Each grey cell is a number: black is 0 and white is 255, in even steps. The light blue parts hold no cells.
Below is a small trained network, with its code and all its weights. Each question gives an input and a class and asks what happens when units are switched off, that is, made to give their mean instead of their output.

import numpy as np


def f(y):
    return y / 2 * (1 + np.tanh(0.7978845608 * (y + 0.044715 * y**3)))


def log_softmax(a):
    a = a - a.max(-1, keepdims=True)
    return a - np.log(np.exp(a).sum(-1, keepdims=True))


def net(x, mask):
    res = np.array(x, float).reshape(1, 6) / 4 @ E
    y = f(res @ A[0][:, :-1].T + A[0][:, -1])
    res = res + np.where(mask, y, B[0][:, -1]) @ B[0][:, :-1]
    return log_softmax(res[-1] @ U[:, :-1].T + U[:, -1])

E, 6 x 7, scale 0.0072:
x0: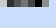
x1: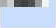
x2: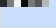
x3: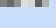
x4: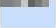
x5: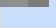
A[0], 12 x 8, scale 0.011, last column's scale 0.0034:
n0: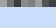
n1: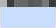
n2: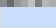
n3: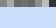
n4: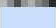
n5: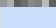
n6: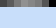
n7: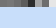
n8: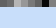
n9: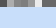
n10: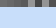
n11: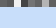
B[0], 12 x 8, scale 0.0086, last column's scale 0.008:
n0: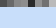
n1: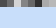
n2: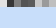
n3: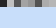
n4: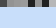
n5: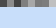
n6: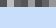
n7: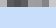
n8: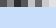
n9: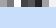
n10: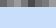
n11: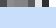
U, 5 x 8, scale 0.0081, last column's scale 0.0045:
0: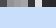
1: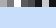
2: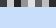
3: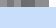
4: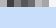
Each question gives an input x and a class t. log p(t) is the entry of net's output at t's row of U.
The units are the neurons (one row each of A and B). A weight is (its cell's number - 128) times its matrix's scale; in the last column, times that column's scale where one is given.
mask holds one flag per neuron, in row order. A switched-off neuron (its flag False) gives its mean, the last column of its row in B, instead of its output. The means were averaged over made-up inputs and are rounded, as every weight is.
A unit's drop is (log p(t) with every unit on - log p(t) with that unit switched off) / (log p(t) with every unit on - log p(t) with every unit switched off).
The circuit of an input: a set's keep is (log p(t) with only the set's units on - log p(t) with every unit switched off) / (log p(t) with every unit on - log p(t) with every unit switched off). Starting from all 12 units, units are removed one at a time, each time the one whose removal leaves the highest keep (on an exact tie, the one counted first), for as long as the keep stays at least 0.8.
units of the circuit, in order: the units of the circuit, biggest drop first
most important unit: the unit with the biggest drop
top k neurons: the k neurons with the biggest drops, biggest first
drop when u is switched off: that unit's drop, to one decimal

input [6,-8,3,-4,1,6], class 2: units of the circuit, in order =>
[n8]
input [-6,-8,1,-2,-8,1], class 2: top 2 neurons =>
[n8, n6]
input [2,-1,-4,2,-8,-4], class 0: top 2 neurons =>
[n9, n4]
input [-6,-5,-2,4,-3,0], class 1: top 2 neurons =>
[n9, n11]
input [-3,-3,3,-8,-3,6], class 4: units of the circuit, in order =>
[n7, n4]
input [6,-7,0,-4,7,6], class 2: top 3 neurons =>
[n8, n9, n2]
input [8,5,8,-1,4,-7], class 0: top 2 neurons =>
[n11, n9]
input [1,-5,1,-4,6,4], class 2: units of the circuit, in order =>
[n8, n9]
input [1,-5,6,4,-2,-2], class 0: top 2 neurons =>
[n11, n9]
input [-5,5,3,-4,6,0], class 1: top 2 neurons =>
[n9, n8]
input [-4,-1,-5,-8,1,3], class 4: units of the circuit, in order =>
[n7, n11]
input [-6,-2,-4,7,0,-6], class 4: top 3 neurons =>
[n2, n1, n3]
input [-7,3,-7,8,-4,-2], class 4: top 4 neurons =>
[n2, n11, n9, n1]
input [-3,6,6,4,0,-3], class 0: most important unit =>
n11
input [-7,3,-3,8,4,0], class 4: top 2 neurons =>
[n2, n1]
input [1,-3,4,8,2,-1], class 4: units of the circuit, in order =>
[n2, n9]
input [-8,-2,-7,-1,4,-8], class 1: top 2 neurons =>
[n9, n11]
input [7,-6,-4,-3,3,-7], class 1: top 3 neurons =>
[n1, n11, n5]
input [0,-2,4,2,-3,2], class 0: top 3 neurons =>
[n11, n9, n7]
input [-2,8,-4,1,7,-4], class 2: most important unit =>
n3
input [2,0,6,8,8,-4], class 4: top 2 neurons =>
[n2, n4]
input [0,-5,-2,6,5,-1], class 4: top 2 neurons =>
[n2, n3]
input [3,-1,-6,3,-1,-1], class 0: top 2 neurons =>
[n4, n9]
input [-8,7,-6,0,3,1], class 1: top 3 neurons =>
[n9, n11, n8]
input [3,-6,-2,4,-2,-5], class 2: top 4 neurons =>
[n8, n9, n6, n11]
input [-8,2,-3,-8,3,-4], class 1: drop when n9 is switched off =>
0.8
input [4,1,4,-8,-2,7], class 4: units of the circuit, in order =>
[n7]
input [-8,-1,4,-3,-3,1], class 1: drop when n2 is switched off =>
0.0
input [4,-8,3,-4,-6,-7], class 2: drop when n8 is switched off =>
0.6
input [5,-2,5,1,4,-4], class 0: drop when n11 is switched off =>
1.0
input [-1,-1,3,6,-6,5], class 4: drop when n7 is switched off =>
-0.1
